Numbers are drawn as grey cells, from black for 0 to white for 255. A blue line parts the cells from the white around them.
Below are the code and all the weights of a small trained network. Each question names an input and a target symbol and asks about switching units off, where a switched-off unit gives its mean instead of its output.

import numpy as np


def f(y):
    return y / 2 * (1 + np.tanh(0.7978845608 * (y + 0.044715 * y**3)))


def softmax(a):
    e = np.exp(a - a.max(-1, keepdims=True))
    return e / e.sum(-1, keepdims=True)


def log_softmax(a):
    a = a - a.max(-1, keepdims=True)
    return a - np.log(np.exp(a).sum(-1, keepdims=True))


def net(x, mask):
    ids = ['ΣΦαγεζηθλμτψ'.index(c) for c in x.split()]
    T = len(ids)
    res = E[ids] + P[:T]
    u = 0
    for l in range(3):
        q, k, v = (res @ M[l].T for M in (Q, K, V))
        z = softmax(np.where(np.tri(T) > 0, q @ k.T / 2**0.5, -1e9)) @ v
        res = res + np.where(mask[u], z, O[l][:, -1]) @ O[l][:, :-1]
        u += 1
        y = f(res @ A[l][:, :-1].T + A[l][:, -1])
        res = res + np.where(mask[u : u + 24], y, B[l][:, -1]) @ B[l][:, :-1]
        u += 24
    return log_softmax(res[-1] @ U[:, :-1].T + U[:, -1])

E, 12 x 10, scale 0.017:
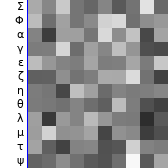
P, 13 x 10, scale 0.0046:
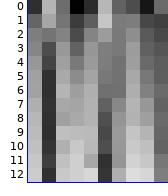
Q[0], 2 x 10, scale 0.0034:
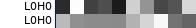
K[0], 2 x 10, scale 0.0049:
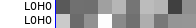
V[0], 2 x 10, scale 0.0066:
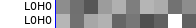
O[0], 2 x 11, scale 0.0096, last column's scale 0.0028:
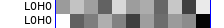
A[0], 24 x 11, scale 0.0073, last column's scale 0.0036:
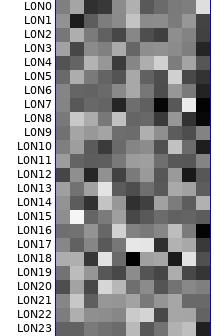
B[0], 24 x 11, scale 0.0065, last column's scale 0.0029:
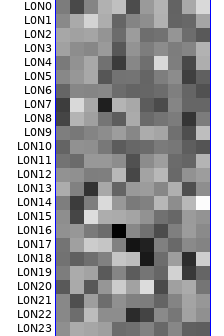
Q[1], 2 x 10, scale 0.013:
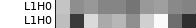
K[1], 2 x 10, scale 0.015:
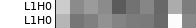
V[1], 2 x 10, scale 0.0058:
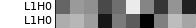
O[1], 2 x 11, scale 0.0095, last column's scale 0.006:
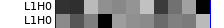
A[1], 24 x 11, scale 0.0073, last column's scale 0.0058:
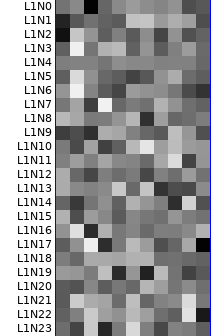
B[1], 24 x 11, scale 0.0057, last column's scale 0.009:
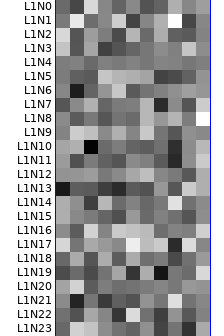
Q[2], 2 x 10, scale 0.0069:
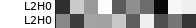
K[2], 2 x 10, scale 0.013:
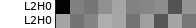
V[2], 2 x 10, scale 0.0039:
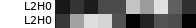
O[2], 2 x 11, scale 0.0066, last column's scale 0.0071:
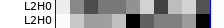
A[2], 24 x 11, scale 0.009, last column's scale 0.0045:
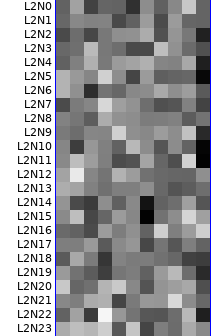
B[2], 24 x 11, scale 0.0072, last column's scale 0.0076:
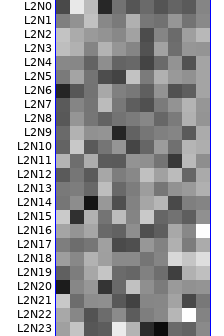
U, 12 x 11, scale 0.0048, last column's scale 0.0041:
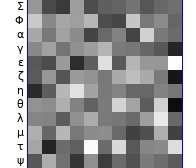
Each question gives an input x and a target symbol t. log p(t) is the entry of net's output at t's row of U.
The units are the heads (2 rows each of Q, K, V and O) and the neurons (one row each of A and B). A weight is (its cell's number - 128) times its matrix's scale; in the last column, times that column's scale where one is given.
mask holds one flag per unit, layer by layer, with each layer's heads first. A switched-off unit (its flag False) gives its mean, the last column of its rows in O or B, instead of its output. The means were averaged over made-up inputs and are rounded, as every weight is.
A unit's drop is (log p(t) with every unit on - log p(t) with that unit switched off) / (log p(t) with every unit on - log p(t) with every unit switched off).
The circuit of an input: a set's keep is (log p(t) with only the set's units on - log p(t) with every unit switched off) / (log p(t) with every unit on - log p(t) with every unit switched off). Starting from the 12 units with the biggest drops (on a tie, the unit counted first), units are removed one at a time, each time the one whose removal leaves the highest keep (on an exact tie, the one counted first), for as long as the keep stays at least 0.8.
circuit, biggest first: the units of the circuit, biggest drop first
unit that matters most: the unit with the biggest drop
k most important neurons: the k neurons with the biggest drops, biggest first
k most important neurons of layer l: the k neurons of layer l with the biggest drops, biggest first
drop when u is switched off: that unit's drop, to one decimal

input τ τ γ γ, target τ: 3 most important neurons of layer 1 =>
[L1N6; L1N19; L1N8]
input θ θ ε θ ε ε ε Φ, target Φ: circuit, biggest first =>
[L0N17; L0N22; L2H0; L1H0]
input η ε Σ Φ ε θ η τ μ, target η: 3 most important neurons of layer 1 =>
[L1N23; L1N18; L1N8]
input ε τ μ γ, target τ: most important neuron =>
[L0N14]
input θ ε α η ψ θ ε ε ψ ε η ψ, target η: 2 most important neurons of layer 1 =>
[L1N19; L1N7]
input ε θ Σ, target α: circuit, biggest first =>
[L1N23; L1H0; L0N19; L2N18]
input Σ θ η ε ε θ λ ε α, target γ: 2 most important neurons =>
[L0N7; L2N23]
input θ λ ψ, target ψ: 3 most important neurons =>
[L2N0; L1N19; L0N4]
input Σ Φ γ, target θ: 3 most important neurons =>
[L0N7; L1N23; L1N17]
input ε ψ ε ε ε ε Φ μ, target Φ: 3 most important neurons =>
[L0N17; L0N22; L2N3]
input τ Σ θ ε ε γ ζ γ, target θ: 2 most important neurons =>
[L1N23; L1N17]
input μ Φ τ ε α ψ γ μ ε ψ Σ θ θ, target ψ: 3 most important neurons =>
[L1N13; L2N0; L1N10]
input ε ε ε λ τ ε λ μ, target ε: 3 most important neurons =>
[L1N13; L1N19; L0N15]
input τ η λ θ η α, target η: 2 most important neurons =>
[L1N19; L0N20]
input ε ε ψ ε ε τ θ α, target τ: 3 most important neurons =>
[L0N14; L1N19; L1N6]
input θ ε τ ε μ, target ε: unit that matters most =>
L2H0
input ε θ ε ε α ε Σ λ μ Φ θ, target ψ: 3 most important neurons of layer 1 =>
[L1N13; L1N10; L1N23]
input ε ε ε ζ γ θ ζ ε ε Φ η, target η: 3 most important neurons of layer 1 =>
[L1N16; L1N9; L1N7]
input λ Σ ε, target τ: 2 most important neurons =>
[L1N23; L2N15]
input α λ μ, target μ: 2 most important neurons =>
[L2N23; L0N15]
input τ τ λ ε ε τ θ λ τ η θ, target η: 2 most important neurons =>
[L0N20; L1N16]
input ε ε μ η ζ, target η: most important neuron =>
[L0N20]
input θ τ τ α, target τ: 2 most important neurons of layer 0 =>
[L0N14; L0N0]
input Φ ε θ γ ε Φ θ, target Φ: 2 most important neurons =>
[L0N17; L0N22]
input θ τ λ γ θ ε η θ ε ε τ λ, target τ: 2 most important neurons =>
[L0N14; L1N19]
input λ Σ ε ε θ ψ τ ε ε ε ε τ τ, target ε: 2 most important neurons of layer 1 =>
[L1N19; L1N7]
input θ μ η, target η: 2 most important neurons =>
[L1N16; L0N20]
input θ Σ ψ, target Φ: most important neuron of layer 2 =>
[L2N3]
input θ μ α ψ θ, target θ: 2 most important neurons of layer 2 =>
[L2N11; L2N5]
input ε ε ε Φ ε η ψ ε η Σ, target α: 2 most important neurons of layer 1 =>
[L1N23; L1N15]
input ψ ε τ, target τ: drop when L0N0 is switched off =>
0.1
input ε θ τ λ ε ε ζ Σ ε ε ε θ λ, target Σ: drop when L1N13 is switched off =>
0.3
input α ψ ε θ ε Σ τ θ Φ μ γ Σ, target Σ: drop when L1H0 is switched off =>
0.3
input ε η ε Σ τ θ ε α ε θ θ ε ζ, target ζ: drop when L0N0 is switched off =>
0.1
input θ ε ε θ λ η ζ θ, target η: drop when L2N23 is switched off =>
0.0
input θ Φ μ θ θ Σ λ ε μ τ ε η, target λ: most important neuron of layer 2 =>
[L2N22]
